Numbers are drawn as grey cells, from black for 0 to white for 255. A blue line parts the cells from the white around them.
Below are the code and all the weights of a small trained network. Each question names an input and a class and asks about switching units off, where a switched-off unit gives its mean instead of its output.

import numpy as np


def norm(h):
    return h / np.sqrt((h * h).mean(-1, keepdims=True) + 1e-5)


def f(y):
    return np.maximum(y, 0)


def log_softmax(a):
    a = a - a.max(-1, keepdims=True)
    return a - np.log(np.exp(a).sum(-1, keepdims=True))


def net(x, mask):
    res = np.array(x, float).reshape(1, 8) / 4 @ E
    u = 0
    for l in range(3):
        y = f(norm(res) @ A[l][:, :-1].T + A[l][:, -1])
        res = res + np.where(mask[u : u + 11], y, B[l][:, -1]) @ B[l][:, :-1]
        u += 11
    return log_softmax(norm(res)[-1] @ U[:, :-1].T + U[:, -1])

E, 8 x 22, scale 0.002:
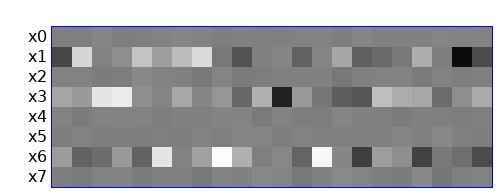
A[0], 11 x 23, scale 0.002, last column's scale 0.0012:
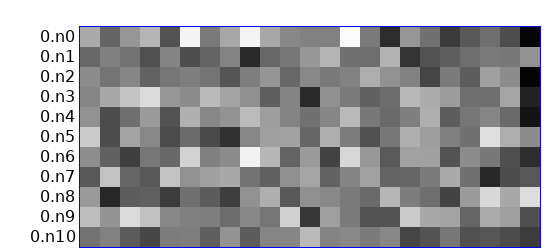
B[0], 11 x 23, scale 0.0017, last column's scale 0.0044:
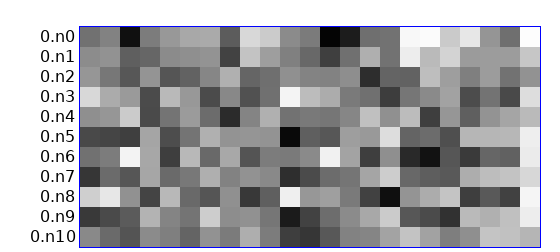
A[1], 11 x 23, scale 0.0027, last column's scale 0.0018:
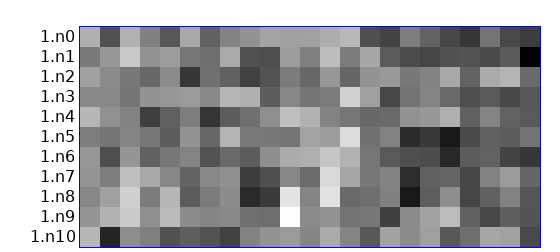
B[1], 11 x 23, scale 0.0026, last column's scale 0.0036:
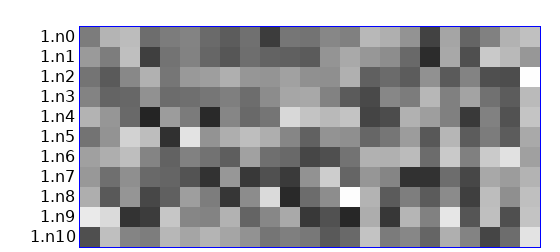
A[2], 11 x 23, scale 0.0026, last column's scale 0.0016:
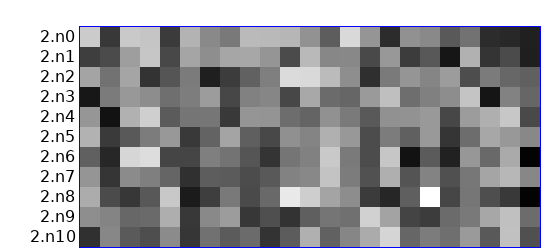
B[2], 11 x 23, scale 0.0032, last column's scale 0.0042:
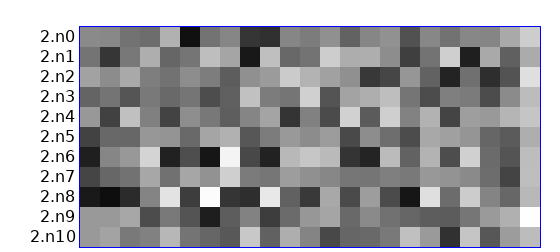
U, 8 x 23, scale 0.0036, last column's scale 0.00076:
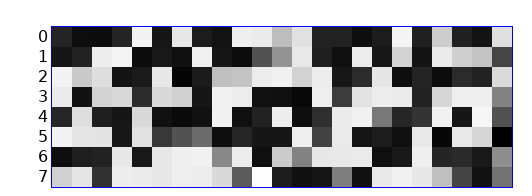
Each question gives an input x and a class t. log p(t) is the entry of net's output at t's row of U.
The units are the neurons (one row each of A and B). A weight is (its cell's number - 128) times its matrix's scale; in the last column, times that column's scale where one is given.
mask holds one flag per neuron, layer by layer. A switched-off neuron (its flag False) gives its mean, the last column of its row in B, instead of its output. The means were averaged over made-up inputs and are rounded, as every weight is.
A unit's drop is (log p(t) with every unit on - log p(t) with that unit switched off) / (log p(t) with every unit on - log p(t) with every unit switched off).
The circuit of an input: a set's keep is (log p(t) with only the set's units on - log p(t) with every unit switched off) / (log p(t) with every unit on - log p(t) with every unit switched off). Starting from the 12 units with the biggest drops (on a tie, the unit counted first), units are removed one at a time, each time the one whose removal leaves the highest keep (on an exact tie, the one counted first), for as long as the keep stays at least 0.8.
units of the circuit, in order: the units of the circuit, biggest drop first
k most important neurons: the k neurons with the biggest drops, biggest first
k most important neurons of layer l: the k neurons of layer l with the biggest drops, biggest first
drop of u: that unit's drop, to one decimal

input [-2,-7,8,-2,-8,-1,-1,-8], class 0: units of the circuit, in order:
0.n8, 2.n8
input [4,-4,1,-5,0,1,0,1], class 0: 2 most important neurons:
2.n8, 0.n1
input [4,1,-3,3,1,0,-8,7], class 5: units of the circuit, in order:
1.n8
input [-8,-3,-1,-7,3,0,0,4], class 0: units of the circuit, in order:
2.n8, 0.n8
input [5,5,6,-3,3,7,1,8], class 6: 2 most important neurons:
0.n0, 2.n1
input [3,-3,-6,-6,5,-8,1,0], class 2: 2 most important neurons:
0.n0, 1.n6
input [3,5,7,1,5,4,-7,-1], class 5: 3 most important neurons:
0.n5, 0.n9, 0.n0
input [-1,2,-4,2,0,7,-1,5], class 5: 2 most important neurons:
0.n3, 0.n5
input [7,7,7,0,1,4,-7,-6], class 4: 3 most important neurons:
0.n7, 0.n8, 0.n6
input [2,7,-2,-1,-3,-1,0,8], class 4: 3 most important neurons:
0.n6, 0.n7, 1.n2
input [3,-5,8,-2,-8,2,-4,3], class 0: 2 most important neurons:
0.n8, 2.n8
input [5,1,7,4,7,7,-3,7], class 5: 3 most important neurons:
0.n3, 0.n7, 0.n5
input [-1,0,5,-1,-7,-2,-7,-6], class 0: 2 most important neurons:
0.n9, 0.n5
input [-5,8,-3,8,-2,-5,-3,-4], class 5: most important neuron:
0.n0
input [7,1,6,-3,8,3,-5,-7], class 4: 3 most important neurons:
0.n3, 0.n8, 0.n1
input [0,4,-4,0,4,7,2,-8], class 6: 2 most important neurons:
0.n7, 0.n8
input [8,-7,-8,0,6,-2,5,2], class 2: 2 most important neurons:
0.n8, 0.n7
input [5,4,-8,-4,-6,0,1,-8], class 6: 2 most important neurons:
0.n0, 2.n1
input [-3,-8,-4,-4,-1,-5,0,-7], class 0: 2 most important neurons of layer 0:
0.n8, 0.n6
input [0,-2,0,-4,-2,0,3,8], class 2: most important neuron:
0.n6
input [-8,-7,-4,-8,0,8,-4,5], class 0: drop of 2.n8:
0.2
